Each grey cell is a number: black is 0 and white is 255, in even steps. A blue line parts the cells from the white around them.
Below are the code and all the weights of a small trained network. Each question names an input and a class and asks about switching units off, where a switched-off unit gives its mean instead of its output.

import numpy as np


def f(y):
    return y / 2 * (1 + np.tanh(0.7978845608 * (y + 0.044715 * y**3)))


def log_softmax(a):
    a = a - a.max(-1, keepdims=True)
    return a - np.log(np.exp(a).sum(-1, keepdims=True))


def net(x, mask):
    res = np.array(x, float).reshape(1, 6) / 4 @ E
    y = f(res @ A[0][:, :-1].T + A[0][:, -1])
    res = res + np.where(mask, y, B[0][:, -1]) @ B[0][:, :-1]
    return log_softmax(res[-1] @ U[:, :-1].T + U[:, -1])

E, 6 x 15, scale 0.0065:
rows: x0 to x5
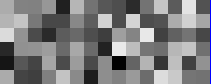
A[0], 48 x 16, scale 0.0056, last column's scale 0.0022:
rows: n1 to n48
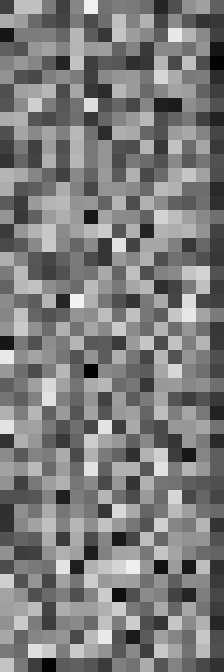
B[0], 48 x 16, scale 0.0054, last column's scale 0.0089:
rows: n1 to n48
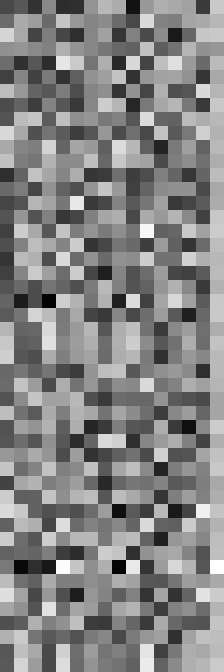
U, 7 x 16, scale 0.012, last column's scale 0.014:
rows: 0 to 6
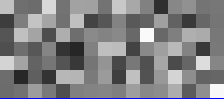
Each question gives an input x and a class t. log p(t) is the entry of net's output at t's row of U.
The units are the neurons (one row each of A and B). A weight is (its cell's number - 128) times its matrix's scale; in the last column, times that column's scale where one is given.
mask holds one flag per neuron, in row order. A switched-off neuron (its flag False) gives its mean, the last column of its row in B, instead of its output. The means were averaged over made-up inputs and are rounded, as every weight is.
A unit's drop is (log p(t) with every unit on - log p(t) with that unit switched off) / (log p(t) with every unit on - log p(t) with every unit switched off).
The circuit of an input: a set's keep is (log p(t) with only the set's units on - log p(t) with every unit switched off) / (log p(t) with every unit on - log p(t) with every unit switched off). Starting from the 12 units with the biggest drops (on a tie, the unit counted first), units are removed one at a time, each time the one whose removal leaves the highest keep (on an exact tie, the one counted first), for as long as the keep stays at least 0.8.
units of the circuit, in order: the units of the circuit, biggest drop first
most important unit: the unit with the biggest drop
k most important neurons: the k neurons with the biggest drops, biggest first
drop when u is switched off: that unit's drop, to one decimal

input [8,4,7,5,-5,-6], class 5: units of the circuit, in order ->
n5
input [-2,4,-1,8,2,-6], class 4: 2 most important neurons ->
n37, n3
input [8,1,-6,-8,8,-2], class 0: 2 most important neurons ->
n39, n11
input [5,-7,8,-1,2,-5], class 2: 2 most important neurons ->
n48, n19
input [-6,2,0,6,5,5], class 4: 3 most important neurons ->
n3, n37, n22
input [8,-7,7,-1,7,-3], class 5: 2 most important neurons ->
n22, n5
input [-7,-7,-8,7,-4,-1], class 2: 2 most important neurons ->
n38, n17
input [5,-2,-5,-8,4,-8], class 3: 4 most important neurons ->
n8, n1, n32, n37
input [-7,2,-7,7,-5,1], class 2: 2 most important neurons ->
n17, n38
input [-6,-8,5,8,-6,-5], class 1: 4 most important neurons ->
n18, n15, n29, n43
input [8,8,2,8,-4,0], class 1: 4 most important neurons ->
n13, n23, n20, n41
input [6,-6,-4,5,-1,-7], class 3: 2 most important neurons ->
n8, n1
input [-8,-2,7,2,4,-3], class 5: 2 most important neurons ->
n41, n17
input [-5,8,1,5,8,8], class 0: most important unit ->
n25
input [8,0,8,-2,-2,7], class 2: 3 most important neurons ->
n48, n41, n9
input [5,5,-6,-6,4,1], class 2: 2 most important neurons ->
n17, n47
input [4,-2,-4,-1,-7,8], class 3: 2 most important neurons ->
n16, n40
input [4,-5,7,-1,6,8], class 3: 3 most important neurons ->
n40, n27, n6
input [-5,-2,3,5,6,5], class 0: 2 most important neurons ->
n25, n11
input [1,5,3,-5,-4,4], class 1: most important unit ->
n31
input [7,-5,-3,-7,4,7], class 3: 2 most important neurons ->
n16, n41
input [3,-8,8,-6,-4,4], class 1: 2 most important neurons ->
n33, n18
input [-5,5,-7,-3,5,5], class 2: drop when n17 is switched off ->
0.1
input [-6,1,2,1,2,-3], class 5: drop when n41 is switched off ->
0.2
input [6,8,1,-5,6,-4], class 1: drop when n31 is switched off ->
0.2
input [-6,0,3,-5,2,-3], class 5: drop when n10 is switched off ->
0.1
